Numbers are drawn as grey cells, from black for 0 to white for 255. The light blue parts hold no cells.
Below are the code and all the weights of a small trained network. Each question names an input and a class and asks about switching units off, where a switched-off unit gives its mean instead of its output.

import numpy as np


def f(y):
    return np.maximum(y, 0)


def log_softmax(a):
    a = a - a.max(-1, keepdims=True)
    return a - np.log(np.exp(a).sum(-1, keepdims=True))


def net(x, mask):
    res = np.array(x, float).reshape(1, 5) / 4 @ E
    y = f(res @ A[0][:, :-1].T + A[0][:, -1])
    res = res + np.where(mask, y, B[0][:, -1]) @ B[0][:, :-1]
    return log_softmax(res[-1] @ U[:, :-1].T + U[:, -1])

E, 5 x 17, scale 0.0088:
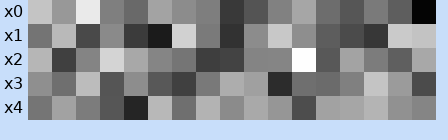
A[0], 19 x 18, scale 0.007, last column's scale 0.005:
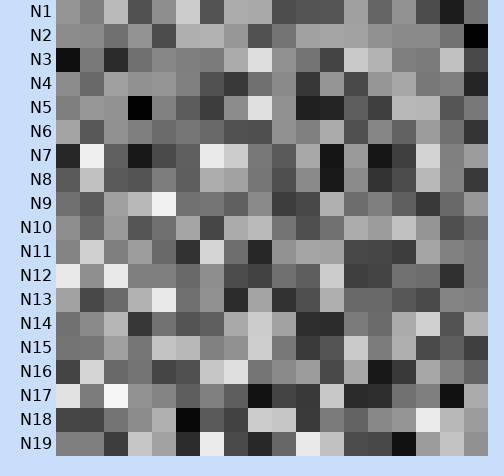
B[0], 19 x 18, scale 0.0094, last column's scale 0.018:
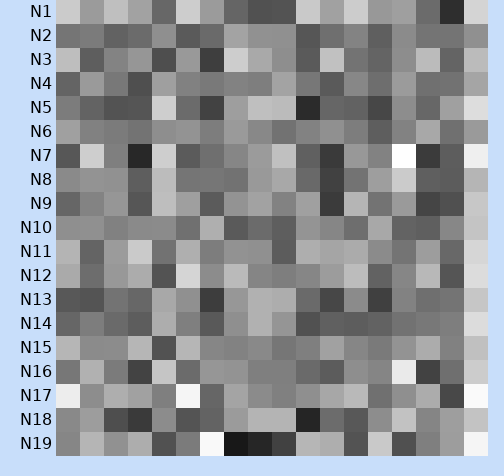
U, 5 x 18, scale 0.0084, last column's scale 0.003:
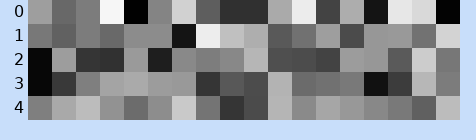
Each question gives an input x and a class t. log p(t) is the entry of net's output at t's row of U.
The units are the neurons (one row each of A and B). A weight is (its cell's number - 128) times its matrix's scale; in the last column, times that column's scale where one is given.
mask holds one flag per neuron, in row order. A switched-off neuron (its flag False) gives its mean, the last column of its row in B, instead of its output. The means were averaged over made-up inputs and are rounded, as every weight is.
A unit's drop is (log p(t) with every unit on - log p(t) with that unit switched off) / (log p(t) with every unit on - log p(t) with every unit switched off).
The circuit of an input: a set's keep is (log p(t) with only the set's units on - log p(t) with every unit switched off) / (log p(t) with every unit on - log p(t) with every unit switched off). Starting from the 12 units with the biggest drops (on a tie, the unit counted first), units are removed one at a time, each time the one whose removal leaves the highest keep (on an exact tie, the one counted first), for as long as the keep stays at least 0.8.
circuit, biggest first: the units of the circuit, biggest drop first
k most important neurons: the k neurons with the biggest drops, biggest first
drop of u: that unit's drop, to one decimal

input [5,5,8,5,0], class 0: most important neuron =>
N7
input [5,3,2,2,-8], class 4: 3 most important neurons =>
N9, N19, N13
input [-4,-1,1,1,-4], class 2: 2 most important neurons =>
N17, N12
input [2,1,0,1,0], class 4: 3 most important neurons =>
N5, N13, N18
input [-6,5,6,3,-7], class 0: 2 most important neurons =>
N19, N7
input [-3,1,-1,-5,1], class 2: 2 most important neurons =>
N17, N1
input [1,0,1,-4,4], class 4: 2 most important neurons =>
N5, N18
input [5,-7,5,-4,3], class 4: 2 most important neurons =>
N5, N1
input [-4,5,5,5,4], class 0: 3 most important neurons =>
N7, N5, N16
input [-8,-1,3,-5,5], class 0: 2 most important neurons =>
N7, N5
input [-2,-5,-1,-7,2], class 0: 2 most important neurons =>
N7, N5
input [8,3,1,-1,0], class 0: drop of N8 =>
0.1
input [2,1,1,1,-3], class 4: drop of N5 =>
0.5
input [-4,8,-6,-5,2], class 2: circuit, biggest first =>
N7
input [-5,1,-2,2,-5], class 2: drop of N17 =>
0.3
